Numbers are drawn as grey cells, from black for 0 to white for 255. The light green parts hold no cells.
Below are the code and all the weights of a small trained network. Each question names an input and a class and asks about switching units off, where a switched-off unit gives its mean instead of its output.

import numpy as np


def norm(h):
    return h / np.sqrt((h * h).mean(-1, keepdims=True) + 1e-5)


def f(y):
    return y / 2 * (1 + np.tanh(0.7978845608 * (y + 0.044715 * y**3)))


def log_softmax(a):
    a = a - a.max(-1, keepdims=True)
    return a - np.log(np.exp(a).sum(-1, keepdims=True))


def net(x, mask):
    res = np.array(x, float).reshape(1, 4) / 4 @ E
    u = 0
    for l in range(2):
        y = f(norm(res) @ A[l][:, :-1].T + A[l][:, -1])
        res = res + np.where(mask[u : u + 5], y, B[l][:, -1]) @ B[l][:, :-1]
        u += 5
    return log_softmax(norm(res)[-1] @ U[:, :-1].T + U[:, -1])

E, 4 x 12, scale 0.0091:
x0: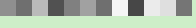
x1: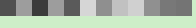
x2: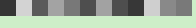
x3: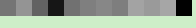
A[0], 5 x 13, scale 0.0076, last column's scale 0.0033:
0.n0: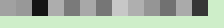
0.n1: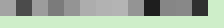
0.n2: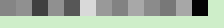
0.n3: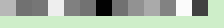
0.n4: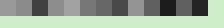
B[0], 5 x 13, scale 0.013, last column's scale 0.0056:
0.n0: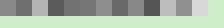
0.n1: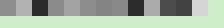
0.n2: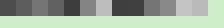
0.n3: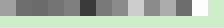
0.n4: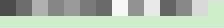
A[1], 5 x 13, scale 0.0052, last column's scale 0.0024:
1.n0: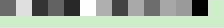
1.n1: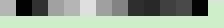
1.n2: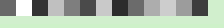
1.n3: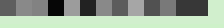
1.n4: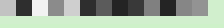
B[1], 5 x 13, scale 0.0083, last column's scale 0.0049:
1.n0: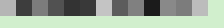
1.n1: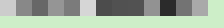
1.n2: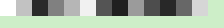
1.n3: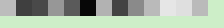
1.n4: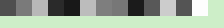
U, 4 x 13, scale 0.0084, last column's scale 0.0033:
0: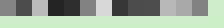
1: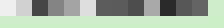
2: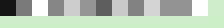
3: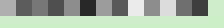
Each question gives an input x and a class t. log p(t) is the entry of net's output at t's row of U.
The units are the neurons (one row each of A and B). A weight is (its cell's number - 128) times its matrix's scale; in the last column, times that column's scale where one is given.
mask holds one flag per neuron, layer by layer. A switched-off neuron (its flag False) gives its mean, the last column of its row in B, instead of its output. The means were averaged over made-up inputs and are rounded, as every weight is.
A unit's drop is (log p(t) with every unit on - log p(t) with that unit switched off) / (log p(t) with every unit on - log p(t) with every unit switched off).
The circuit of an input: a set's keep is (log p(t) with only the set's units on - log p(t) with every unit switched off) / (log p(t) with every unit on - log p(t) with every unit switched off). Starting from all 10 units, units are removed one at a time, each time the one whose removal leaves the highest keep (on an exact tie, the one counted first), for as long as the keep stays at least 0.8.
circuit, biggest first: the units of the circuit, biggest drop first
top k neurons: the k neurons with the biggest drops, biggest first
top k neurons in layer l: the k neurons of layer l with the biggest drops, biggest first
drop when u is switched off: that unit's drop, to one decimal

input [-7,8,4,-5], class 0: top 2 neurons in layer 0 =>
0.n2; 0.n0
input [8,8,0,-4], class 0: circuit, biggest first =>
0.n4; 0.n0
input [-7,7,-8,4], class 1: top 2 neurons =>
0.n1; 0.n3
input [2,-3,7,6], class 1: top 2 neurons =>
1.n2; 0.n3
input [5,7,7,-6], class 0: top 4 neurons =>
0.n0; 0.n1; 0.n2; 0.n4
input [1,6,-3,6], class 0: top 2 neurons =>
0.n3; 0.n2
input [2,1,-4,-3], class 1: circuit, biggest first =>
0.n1
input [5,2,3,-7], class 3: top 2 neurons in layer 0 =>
0.n3; 0.n4
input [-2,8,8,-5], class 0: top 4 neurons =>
0.n2; 0.n0; 1.n0; 0.n1
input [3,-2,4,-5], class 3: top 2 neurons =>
0.n3; 0.n1
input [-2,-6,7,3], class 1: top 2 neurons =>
1.n2; 0.n0
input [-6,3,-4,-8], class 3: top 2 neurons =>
0.n3; 0.n0
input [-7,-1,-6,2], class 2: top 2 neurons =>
0.n4; 1.n2
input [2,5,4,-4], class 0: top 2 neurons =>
0.n2; 0.n0
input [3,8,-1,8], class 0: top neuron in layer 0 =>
0.n3
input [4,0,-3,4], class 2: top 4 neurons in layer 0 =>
0.n3; 0.n0; 0.n2; 0.n1
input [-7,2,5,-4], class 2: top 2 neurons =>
0.n4; 0.n1
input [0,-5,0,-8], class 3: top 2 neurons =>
0.n3; 0.n2
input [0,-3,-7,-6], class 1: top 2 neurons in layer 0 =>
0.n1; 0.n0
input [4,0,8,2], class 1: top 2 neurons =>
1.n2; 0.n4
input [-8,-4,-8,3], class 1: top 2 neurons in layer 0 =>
0.n1; 0.n3
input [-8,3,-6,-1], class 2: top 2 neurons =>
0.n4; 1.n2
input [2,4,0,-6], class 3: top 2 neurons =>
0.n3; 1.n4
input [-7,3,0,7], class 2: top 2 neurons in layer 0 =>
0.n4; 0.n3
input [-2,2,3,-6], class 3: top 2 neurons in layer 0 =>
0.n3; 0.n1
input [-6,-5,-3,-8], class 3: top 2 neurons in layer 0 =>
0.n3; 0.n2
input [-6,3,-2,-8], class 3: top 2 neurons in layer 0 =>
0.n3; 0.n0
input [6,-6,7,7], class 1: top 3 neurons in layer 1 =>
1.n2; 1.n0; 1.n4
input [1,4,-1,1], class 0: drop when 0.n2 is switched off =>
0.1
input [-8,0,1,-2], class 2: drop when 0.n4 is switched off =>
0.7
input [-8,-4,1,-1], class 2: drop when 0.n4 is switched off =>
1.1
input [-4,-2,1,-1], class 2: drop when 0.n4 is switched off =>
0.8
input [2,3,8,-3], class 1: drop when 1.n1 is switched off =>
0.0
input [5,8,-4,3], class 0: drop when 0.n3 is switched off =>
0.1
